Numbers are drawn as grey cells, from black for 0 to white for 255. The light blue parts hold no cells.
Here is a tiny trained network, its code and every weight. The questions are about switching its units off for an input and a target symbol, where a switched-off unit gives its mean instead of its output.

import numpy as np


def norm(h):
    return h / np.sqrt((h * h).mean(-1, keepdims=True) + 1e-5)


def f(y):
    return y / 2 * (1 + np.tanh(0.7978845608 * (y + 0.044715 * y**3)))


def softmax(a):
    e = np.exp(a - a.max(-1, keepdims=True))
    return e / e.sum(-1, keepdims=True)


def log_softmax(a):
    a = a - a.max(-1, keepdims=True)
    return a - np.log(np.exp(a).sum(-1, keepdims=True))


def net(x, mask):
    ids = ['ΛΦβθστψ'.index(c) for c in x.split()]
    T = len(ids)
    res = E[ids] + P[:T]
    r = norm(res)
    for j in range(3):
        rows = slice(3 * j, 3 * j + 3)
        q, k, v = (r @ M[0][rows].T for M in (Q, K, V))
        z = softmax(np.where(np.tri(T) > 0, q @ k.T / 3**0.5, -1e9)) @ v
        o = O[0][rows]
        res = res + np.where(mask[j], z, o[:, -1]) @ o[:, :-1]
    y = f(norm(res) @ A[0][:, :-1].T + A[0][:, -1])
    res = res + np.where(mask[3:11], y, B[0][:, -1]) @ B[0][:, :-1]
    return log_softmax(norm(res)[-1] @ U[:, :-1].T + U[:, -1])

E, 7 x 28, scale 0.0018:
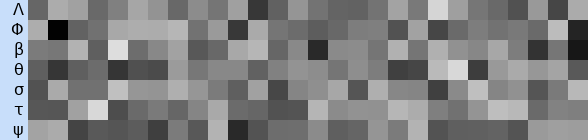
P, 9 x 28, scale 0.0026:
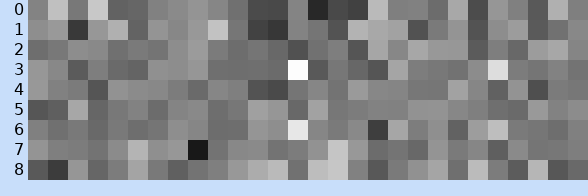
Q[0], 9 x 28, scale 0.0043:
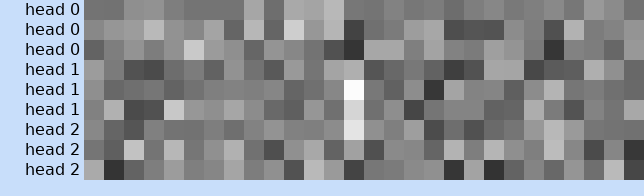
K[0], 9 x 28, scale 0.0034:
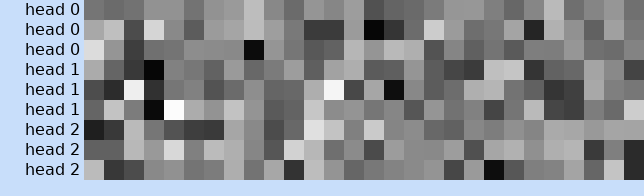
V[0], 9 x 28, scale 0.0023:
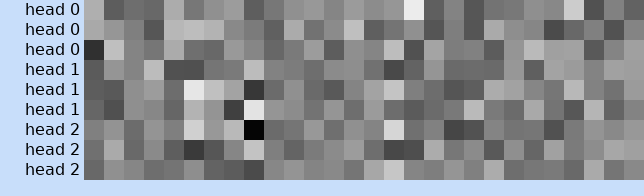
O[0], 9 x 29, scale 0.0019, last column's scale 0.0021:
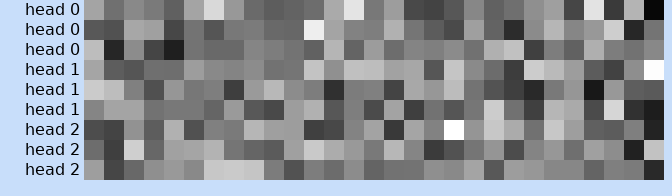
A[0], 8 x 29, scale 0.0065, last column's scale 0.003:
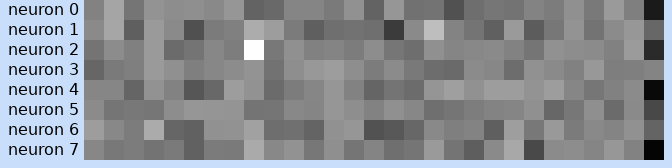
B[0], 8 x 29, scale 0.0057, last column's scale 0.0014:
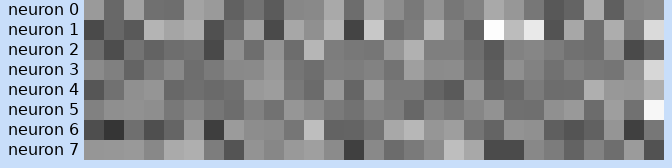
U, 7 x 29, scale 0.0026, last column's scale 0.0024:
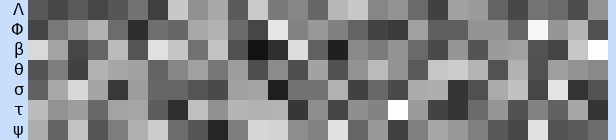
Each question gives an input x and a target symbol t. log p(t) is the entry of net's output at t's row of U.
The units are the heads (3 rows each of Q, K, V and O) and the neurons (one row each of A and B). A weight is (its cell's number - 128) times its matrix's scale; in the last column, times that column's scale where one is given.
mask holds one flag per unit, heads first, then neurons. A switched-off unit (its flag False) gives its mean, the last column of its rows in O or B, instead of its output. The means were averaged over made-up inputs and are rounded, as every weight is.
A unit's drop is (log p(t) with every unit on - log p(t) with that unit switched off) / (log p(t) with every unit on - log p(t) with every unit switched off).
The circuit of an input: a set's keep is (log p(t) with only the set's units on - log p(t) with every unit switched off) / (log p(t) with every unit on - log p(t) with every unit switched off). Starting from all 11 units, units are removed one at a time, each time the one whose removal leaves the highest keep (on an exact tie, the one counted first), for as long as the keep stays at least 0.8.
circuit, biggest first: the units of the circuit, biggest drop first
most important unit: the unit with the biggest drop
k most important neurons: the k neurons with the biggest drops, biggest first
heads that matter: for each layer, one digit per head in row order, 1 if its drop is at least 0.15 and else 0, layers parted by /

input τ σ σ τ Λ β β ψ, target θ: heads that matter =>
011
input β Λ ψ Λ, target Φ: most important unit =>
head 1
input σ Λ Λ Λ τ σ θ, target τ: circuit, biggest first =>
(head 0; neuron 7)
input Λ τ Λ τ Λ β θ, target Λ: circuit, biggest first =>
(neuron 6; head 2)
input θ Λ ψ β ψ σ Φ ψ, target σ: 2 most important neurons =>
(neuron 5; neuron 3)
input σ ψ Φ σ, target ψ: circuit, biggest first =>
(neuron 0; head 1)
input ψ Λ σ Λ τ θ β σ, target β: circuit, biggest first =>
(head 0; head 1; head 2; neuron 1)
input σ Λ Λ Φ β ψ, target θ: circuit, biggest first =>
(head 0; neuron 1)
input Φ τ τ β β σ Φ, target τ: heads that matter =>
110
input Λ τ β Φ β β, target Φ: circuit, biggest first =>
(head 2; neuron 4)
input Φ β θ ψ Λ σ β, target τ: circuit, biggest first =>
(head 0; neuron 7; head 1)
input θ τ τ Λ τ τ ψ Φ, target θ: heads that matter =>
001
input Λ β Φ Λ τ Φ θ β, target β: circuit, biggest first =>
(head 2; head 0; neuron 1)
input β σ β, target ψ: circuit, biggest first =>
(head 0; head 2)
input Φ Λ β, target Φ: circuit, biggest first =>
(neuron 4; head 1)
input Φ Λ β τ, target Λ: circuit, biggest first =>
(neuron 6)
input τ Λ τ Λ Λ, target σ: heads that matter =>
100
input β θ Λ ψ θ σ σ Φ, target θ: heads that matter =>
011
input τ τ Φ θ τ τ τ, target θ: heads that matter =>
100
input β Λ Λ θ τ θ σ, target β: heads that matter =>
000
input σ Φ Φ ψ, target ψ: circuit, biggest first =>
(neuron 0; head 2; head 1)
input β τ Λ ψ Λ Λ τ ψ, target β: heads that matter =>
101
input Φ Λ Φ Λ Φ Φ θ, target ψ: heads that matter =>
110
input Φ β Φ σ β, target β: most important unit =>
head 0
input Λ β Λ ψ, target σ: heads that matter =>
111
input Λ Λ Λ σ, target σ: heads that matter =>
111
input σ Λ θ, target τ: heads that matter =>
001
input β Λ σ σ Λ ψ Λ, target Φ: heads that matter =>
110
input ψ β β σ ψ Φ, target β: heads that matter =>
001
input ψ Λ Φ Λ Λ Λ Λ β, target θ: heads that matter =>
011
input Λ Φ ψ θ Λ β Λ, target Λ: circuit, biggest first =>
(neuron 6; head 2; head 1)
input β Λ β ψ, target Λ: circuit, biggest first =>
(neuron 6)
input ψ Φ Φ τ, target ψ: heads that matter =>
011
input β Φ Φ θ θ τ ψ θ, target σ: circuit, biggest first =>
(neuron 5; head 0)
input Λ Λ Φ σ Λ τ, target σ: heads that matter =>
010
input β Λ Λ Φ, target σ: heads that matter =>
110
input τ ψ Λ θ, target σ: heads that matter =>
111
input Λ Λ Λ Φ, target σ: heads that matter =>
110
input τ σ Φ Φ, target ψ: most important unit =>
neuron 0
